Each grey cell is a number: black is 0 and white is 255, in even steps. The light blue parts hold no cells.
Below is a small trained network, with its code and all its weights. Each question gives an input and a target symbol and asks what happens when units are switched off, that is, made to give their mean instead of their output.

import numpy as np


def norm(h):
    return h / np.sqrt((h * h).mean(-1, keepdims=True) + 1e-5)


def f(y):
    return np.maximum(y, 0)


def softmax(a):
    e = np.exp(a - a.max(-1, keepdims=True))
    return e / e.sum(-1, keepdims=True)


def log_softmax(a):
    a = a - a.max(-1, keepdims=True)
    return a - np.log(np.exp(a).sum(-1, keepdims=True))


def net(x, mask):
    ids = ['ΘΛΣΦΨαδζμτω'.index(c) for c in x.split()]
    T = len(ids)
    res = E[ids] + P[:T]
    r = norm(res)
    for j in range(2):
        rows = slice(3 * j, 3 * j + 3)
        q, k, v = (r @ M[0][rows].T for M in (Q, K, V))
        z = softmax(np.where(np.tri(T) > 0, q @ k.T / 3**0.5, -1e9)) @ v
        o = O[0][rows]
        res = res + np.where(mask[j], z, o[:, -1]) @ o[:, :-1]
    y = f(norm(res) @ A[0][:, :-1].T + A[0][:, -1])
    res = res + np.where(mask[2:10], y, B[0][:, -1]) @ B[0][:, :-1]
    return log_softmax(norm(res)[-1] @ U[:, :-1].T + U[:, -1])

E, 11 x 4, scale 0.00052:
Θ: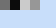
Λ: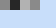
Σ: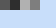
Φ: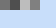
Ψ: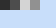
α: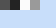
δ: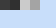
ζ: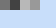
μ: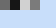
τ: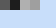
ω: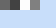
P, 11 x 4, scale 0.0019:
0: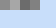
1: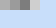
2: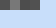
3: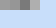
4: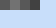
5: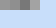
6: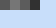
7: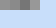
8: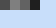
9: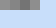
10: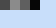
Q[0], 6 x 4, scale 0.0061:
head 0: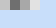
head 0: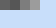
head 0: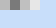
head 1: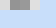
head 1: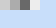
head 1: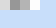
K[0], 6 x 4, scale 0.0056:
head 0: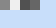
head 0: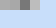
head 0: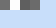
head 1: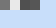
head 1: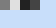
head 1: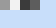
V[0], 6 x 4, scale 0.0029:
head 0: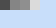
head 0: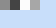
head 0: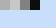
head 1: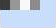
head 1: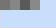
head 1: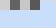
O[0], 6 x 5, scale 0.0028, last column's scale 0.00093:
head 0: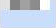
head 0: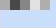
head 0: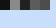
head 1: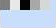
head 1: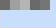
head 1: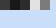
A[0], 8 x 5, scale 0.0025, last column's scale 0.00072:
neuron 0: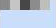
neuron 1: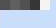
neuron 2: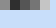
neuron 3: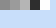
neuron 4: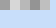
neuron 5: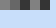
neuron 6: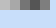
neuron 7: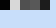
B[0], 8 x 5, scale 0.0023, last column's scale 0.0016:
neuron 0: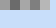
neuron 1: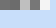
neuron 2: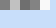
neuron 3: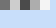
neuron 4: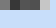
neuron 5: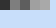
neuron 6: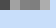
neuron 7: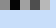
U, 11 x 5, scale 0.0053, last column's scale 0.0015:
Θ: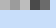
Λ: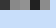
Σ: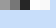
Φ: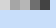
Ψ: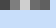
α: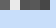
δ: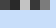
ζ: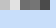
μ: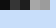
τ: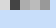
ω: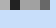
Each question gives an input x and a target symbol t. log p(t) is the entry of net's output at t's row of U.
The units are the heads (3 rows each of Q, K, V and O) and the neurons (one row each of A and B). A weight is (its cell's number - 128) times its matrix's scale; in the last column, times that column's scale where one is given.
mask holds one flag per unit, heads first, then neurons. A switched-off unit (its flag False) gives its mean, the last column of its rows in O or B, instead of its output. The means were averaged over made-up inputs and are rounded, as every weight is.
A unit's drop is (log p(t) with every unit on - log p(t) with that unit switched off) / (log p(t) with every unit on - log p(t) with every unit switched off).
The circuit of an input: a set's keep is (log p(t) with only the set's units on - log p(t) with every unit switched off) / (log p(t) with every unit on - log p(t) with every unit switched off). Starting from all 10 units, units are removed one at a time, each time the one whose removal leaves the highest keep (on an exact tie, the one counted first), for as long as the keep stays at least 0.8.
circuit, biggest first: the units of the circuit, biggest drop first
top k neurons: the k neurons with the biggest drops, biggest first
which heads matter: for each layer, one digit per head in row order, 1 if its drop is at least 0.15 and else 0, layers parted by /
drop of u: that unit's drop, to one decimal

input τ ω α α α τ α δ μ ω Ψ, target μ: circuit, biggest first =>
(head 1; head 0)
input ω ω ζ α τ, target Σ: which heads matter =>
11
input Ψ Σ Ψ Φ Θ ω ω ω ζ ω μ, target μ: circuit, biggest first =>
(head 1)
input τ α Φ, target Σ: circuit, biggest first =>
(head 0; head 1; neuron 7)
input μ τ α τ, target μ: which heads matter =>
10
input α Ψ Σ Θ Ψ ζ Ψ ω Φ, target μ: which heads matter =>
11
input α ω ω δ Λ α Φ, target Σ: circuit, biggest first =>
(head 0; head 1)
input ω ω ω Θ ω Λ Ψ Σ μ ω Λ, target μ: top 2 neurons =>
(neuron 5; neuron 2)
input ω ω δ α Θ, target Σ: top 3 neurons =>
(neuron 2; neuron 7; neuron 4)
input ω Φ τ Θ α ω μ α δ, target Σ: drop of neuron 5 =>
-0.1
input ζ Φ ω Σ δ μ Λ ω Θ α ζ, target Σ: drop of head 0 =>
0.8
